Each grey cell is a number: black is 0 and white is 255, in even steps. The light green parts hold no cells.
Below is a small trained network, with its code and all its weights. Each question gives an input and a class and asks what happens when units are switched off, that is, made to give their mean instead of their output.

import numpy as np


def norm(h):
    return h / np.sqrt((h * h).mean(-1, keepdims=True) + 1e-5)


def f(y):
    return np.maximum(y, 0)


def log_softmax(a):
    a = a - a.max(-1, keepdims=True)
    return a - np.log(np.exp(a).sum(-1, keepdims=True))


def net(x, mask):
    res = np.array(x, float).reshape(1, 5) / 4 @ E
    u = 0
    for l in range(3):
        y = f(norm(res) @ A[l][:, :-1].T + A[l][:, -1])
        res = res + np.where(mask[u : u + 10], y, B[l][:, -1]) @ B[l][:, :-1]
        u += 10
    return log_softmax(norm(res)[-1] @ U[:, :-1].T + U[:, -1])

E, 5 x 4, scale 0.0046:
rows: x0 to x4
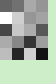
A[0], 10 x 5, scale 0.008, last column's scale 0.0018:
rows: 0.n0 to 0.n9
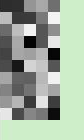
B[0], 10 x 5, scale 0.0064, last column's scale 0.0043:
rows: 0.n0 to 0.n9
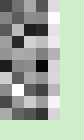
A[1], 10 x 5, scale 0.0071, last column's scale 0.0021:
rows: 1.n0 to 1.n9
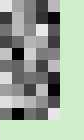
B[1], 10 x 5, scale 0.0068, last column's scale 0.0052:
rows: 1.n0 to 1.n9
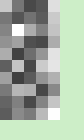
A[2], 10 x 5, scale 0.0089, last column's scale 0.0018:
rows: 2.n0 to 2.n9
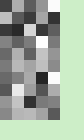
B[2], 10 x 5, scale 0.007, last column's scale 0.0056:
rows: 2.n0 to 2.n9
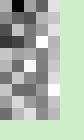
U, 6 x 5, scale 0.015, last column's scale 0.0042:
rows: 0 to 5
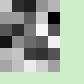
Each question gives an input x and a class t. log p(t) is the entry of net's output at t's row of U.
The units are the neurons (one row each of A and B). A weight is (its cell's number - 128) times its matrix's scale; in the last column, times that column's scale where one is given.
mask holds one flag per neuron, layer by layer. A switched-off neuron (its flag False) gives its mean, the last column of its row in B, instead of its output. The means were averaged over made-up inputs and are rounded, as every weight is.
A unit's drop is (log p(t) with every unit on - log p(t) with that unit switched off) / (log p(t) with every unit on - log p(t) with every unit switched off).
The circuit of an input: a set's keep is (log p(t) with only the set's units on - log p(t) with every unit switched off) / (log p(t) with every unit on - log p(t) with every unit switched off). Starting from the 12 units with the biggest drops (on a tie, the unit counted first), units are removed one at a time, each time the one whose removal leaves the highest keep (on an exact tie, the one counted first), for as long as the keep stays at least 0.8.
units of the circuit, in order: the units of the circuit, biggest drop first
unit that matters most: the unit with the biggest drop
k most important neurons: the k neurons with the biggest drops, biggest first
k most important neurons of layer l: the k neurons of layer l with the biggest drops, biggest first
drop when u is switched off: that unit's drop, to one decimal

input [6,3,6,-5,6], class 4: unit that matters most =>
0.n2
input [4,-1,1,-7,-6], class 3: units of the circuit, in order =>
[0.n5, 0.n2]
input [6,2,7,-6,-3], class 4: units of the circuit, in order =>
[0.n2, 2.n7]
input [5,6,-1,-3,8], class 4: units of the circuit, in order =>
[0.n2, 0.n9]
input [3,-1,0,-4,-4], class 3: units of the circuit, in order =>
[0.n5, 1.n1]
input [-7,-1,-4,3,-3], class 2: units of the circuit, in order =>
[0.n3, 2.n3]
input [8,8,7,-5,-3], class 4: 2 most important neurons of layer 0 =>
[0.n2, 0.n3]
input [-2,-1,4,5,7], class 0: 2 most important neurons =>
[0.n5, 0.n7]
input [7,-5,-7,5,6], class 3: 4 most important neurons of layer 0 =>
[0.n5, 0.n0, 0.n3, 0.n7]
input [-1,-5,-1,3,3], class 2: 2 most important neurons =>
[1.n9, 0.n2]
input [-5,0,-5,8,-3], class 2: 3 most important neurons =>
[0.n3, 0.n6, 2.n3]
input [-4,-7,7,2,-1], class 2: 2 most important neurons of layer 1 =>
[1.n5, 1.n9]
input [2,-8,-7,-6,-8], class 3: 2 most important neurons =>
[0.n5, 0.n0]
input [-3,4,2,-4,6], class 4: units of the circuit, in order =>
[0.n2]
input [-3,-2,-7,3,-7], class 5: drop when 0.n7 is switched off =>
0.1
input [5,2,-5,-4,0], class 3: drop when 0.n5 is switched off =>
0.9
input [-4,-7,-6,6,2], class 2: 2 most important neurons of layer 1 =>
[1.n9, 1.n0]
